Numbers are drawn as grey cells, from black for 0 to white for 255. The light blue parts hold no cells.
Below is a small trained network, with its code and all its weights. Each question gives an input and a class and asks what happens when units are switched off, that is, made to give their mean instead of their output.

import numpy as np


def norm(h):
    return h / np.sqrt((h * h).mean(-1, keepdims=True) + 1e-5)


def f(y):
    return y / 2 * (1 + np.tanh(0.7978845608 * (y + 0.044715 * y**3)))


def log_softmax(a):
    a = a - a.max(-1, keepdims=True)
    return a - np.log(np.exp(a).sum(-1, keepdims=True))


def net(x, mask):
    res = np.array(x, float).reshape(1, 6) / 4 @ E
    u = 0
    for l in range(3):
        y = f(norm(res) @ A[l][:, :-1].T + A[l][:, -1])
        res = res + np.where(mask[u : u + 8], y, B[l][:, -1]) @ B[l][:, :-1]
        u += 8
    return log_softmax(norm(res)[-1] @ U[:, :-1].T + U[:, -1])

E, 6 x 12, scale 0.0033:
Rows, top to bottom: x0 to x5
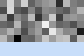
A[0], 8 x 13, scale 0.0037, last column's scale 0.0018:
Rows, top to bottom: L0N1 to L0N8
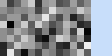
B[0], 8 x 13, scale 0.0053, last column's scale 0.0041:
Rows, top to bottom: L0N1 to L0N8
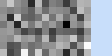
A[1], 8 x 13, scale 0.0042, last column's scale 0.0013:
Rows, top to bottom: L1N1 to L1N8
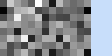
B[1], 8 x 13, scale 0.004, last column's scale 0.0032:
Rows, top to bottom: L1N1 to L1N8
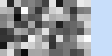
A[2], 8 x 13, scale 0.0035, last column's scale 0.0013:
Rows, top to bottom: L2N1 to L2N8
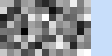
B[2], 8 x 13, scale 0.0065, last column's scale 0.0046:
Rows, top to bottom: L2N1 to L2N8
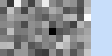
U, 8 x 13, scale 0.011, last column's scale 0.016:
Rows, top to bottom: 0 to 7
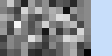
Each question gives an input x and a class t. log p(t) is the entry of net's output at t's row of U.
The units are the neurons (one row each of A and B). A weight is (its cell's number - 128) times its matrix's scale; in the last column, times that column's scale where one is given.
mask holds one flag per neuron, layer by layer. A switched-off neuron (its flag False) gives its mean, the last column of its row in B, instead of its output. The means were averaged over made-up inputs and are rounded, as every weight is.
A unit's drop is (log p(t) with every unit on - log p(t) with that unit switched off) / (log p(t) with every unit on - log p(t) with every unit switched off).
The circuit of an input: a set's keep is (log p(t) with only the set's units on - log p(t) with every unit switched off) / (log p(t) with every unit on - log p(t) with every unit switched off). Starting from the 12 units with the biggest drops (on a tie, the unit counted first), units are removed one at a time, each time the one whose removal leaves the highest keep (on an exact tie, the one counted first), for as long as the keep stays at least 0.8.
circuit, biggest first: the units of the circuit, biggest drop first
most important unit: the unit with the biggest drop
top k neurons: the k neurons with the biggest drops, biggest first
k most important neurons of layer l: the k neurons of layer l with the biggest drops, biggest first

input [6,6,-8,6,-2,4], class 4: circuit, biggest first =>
(L1N1, L2N8)
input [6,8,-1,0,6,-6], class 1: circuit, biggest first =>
(L0N8)
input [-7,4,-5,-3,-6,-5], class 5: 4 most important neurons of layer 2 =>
(L2N6, L2N3, L2N5, L2N4)
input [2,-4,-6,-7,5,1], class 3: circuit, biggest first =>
(L2N1, L0N6)
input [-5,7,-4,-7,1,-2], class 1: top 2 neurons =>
(L0N8, L1N5)
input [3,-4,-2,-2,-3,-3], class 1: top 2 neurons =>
(L0N4, L2N5)
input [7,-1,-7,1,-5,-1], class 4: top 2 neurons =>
(L1N1, L2N8)
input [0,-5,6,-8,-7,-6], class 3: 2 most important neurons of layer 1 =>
(L1N1, L1N4)
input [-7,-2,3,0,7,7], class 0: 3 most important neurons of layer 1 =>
(L1N6, L1N3, L1N2)
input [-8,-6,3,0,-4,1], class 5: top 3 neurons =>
(L1N7, L0N8, L2N3)
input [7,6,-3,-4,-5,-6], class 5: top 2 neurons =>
(L1N6, L0N4)
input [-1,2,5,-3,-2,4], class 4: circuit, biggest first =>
(L0N1, L2N8)
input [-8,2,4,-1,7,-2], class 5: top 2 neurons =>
(L1N7, L2N6)
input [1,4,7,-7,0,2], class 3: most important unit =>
L2N1
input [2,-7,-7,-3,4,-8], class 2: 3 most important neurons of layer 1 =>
(L1N3, L1N2, L1N7)
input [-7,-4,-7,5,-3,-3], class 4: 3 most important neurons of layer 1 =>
(L1N1, L1N6, L1N5)
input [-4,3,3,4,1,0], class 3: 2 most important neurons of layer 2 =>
(L2N3, L2N2)
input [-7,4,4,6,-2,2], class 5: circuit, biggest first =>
(L1N7, L2N3)
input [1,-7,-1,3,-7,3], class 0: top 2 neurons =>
(L0N5, L0N8)
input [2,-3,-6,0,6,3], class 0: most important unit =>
L2N5
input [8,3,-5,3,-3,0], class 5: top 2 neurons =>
(L1N6, L0N1)
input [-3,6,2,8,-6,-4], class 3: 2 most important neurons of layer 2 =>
(L2N3, L2N5)
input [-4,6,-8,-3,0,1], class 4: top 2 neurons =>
(L1N1, L0N4)
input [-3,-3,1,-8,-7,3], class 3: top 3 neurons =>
(L2N1, L0N6, L1N4)
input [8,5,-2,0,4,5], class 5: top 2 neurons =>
(L1N6, L0N7)
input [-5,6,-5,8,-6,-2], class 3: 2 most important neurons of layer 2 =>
(L2N3, L2N5)
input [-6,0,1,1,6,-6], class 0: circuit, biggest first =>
(L2N5)
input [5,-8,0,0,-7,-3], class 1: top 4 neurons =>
(L0N4, L2N5, L1N4, L2N4)
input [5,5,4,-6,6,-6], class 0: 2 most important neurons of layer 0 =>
(L0N4, L0N7)
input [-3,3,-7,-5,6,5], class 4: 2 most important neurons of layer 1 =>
(L1N1, L1N8)
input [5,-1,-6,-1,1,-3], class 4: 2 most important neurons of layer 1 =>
(L1N1, L1N7)
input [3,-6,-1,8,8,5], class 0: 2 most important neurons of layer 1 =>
(L1N4, L1N5)
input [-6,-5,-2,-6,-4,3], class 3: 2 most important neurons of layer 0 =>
(L0N6, L0N8)
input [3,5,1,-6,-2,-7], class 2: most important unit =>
L1N2
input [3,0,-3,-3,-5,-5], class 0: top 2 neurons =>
(L1N8, L0N5)
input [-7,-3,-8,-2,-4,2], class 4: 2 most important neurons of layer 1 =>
(L1N1, L1N6)
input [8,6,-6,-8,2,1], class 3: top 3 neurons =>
(L2N1, L0N6, L0N4)
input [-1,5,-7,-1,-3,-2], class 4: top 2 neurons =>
(L1N1, L0N4)
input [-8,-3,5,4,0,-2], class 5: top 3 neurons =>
(L1N7, L1N1, L2N3)
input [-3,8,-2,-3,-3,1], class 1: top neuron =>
(L0N8)
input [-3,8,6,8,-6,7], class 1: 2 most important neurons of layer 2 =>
(L2N1, L2N5)
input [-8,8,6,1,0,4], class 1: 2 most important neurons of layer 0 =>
(L0N8, L0N1)
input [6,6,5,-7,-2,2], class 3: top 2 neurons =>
(L2N1, L0N6)
